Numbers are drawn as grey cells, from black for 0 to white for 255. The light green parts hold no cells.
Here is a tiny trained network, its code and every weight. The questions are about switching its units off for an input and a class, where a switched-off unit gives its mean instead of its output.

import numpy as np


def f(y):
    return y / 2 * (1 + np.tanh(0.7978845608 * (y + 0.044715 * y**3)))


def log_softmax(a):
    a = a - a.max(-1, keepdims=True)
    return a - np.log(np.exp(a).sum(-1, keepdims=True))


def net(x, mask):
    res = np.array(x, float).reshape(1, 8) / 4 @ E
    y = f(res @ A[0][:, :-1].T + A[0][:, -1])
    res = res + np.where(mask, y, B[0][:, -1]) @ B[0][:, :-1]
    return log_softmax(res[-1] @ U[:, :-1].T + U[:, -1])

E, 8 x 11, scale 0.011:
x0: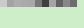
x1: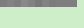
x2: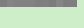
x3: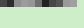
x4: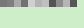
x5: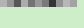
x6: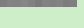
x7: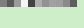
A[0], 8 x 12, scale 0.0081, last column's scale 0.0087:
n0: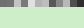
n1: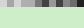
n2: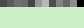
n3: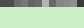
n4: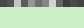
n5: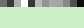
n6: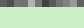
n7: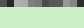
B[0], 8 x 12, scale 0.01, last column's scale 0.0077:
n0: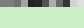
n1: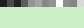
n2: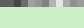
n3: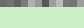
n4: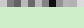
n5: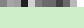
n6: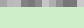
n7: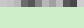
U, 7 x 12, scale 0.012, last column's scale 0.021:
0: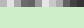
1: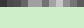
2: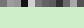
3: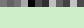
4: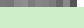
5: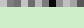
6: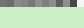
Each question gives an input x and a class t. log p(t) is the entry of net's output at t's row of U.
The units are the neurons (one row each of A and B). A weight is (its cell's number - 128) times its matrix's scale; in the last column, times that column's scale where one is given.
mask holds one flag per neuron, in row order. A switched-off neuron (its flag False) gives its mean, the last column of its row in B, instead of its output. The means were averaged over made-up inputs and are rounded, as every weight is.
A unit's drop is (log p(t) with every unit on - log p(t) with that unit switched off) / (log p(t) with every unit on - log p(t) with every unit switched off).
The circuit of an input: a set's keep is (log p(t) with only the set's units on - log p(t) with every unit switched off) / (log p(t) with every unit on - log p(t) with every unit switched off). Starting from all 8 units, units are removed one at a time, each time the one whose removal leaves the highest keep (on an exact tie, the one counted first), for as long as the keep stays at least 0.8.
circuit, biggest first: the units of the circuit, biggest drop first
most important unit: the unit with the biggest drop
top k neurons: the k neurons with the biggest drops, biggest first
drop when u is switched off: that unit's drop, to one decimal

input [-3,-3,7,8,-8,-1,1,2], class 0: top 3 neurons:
(n7; n6; n0)
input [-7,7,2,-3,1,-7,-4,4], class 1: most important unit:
n2
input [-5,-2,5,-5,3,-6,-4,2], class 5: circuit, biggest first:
(n4; n7)
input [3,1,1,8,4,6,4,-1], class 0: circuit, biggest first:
(n7; n6)
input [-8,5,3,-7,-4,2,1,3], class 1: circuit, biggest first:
(n2; n7)
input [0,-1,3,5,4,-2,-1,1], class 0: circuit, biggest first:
(n7; n6)
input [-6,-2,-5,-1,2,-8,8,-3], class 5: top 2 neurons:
(n4; n1)
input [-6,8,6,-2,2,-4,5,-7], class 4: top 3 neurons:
(n5; n1; n4)
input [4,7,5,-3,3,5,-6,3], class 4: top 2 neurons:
(n4; n7)
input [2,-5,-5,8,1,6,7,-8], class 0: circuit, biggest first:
(n6; n7)
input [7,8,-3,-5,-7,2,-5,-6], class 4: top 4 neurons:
(n0; n5; n2; n3)
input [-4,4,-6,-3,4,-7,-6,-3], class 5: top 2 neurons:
(n4; n5)
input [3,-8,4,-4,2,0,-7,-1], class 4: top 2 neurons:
(n7; n6)
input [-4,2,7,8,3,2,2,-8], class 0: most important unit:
n6
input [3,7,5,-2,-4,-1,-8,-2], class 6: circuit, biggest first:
(n0; n5; n7)
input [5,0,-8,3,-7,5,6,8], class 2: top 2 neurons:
(n5; n0)
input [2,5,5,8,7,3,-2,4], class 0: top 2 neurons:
(n7; n6)
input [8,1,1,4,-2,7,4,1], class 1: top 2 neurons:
(n1; n4)
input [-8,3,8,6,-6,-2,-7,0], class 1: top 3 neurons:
(n2; n3; n0)
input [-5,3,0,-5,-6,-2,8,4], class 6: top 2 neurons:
(n0; n7)
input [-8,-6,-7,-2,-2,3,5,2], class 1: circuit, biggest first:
(n2)
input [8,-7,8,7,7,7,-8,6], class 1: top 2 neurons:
(n1; n4)
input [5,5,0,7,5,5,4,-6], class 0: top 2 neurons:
(n6; n7)
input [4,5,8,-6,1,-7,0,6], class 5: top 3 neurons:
(n4; n7; n6)
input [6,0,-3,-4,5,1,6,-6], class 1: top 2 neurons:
(n1; n5)
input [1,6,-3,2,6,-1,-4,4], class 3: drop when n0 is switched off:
0.9
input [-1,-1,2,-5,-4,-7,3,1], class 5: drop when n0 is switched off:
0.1
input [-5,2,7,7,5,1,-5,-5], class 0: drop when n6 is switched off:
0.4
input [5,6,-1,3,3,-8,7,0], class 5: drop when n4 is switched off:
1.0
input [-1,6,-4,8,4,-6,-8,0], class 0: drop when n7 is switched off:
0.5
